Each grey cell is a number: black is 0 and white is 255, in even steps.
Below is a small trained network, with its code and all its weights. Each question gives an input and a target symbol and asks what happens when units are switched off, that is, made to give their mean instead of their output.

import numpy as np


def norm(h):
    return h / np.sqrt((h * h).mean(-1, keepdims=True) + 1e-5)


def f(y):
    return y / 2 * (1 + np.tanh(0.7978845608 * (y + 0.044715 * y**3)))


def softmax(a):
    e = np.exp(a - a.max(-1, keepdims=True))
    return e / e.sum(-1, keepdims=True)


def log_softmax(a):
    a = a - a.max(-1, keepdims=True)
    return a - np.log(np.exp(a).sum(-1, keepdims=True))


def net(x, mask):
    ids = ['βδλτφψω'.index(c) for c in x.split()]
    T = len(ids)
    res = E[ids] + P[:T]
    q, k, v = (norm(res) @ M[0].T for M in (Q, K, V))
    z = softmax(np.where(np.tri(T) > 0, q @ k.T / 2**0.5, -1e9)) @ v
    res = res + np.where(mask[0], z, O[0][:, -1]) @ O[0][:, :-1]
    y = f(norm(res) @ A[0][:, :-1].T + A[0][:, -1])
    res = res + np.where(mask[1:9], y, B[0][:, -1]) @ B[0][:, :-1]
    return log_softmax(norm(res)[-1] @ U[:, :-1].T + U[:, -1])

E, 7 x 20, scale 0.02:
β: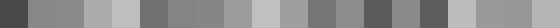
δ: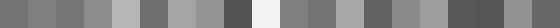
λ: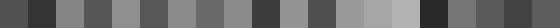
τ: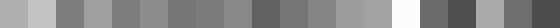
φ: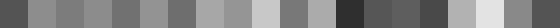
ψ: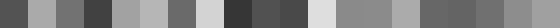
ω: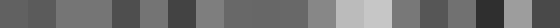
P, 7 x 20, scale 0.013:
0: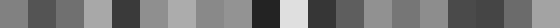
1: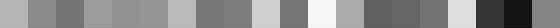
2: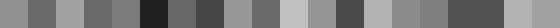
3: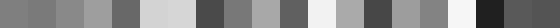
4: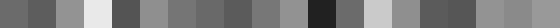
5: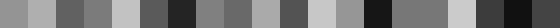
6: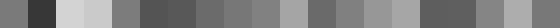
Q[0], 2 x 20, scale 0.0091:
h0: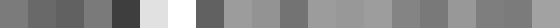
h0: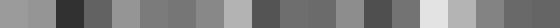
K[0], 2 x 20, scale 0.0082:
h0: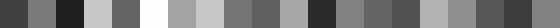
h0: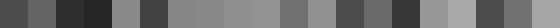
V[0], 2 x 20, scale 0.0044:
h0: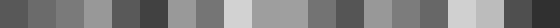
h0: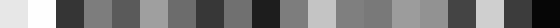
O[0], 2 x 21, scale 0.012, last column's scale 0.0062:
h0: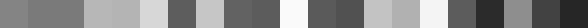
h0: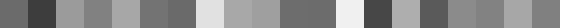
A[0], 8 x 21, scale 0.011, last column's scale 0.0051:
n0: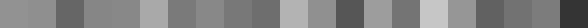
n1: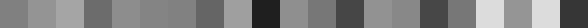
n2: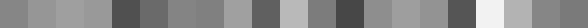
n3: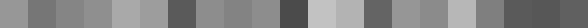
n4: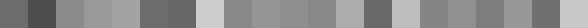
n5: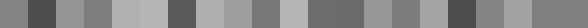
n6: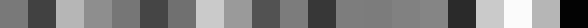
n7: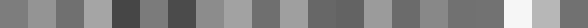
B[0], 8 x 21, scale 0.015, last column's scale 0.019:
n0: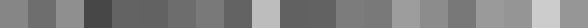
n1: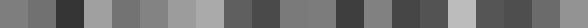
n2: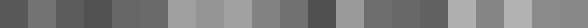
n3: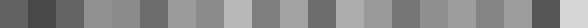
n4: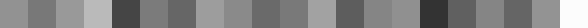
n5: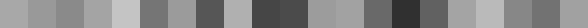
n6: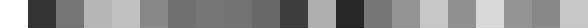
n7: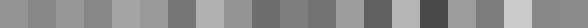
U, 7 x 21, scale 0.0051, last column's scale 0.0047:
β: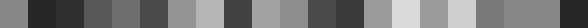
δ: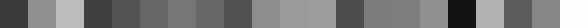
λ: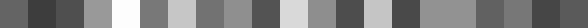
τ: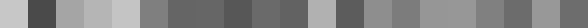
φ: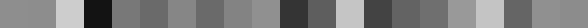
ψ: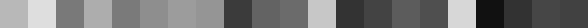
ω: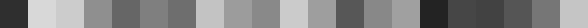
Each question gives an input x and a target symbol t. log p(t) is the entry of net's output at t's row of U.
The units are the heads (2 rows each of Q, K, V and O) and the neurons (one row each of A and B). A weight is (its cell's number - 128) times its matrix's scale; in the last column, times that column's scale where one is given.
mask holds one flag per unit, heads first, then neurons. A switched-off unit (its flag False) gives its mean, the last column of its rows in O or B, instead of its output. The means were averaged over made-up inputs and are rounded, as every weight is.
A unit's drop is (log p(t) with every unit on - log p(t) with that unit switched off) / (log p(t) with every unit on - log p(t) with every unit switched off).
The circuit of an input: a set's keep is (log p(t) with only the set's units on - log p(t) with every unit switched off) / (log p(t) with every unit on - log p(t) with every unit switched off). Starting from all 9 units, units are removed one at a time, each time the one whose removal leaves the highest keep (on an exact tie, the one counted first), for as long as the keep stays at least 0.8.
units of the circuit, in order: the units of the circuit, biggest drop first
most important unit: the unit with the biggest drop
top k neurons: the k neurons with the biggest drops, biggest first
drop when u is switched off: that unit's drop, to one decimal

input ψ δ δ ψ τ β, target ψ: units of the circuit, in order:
(h0; n6)
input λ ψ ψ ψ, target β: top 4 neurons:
(n0; n4; n5; n3)
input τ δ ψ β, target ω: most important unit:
n6
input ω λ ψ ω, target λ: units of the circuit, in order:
(n4; h0; n3)
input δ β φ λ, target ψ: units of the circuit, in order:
(h0; n3)
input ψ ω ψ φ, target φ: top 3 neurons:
(n4; n6; n1)
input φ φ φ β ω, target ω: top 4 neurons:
(n6; n7; n3; n5)
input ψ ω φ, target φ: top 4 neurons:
(n5; n0; n2; n6)
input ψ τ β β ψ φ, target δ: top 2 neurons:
(n0; n6)
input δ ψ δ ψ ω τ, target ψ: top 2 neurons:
(n6; n4)
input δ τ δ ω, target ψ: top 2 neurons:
(n3; n6)
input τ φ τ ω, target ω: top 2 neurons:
(n6; n4)
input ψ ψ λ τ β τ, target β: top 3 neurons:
(n0; n4; n5)
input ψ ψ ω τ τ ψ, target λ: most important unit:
n3
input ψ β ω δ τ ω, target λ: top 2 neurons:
(n4; n3)
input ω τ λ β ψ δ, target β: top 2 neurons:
(n0; n4)
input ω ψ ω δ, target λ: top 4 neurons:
(n4; n3; n0; n6)
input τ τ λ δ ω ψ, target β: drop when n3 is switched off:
0.2
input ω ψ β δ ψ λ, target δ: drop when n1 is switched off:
0.1
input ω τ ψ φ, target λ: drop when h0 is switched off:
0.4
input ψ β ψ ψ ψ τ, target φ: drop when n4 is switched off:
0.4
